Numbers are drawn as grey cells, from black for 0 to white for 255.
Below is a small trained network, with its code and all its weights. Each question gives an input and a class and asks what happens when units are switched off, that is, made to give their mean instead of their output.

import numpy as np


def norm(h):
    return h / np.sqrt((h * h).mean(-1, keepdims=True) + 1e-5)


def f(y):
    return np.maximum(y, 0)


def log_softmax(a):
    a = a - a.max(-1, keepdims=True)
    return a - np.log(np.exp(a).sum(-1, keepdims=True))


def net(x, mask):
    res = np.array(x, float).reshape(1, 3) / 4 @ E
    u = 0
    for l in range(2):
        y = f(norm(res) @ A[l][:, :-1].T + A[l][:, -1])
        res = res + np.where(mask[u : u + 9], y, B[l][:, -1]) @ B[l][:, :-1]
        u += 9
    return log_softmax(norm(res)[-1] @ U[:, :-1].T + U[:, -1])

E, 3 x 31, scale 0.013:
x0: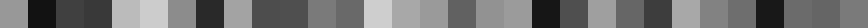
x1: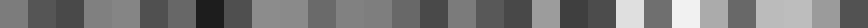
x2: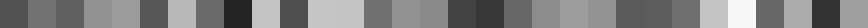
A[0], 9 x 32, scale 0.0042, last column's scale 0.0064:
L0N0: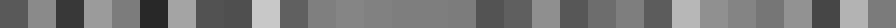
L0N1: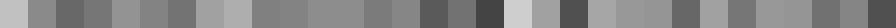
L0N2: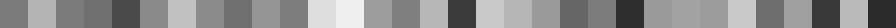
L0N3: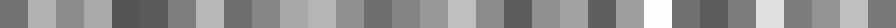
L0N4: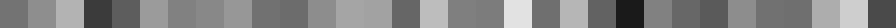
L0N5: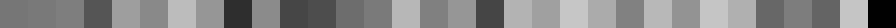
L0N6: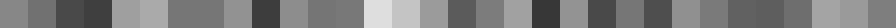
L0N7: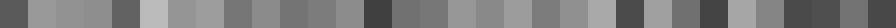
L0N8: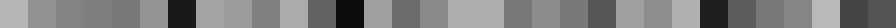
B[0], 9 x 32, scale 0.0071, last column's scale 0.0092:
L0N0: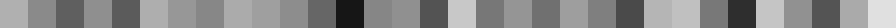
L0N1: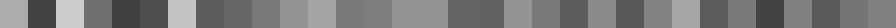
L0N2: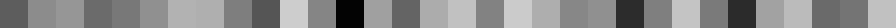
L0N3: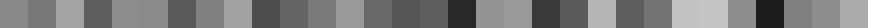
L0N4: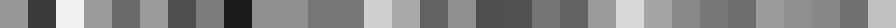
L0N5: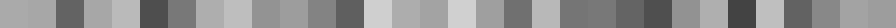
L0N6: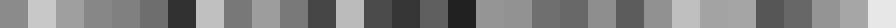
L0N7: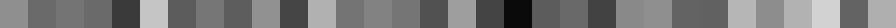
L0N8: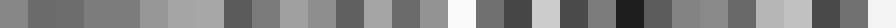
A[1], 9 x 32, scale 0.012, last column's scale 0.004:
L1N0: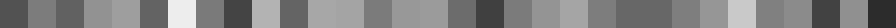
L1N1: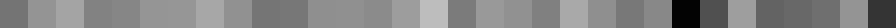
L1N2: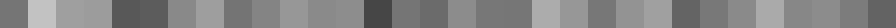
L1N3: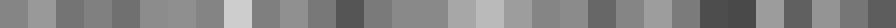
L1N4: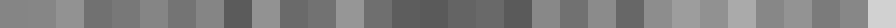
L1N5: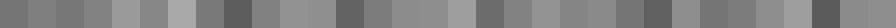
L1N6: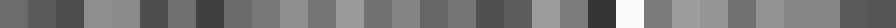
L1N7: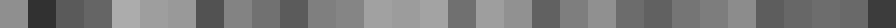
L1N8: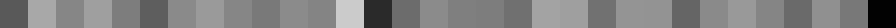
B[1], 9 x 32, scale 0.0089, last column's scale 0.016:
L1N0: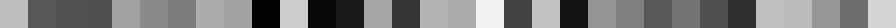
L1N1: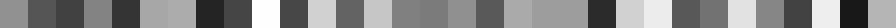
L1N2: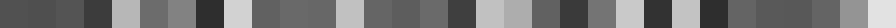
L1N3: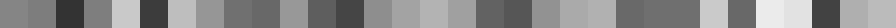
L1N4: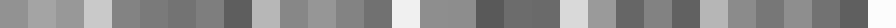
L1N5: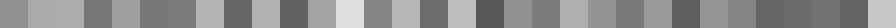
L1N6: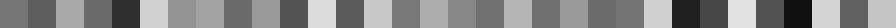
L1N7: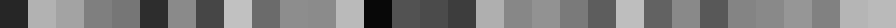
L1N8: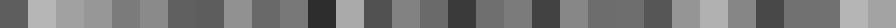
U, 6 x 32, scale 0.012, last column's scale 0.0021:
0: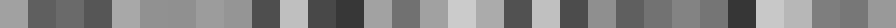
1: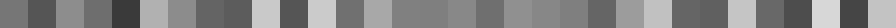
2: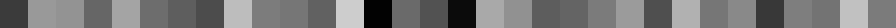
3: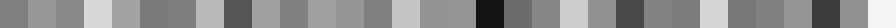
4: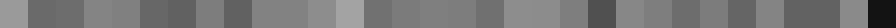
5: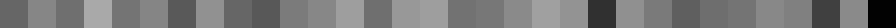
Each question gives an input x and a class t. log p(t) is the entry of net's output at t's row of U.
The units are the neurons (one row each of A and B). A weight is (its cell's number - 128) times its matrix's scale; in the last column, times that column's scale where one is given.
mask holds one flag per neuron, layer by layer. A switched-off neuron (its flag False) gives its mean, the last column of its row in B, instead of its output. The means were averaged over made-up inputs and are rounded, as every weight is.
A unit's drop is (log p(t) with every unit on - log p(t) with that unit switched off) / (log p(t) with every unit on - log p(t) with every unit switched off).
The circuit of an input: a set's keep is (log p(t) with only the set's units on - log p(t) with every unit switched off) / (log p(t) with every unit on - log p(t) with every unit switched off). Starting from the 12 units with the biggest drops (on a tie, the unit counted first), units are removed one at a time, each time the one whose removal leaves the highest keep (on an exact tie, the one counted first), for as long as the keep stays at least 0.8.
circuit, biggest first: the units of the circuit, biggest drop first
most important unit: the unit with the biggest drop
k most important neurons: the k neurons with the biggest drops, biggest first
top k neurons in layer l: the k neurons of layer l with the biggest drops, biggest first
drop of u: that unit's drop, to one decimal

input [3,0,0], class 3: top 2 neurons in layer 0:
(L0N6; L0N3)
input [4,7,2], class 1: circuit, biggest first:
(L1N6)
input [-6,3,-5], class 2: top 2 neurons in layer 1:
(L1N2; L1N0)
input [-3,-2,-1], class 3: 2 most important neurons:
(L0N3; L1N4)
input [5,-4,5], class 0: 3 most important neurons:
(L1N0; L0N3; L1N2)
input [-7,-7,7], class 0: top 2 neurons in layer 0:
(L0N6; L0N2)
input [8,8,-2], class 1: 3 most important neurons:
(L1N6; L0N3; L1N2)
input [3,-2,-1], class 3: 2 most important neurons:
(L0N6; L1N2)
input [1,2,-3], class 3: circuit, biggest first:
(L1N0; L1N2)
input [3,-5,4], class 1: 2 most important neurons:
(L1N1; L0N8)
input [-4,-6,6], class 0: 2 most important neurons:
(L1N0; L1N6)
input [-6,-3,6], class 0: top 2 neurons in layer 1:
(L1N0; L1N7)
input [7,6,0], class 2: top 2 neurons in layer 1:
(L1N7; L1N1)
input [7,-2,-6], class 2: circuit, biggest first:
(L1N7)
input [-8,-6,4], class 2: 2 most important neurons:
(L1N2; L1N8)
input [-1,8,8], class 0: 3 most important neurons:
(L1N0; L1N1; L0N4)
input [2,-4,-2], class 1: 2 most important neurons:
(L0N3; L0N0)
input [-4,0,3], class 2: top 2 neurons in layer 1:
(L1N2; L1N3)
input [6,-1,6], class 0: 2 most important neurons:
(L1N0; L0N3)
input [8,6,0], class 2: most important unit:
L1N7
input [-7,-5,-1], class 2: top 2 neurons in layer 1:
(L1N2; L1N8)
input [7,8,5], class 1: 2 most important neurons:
(L1N6; L0N3)
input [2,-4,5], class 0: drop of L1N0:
0.7
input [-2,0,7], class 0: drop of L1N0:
0.5
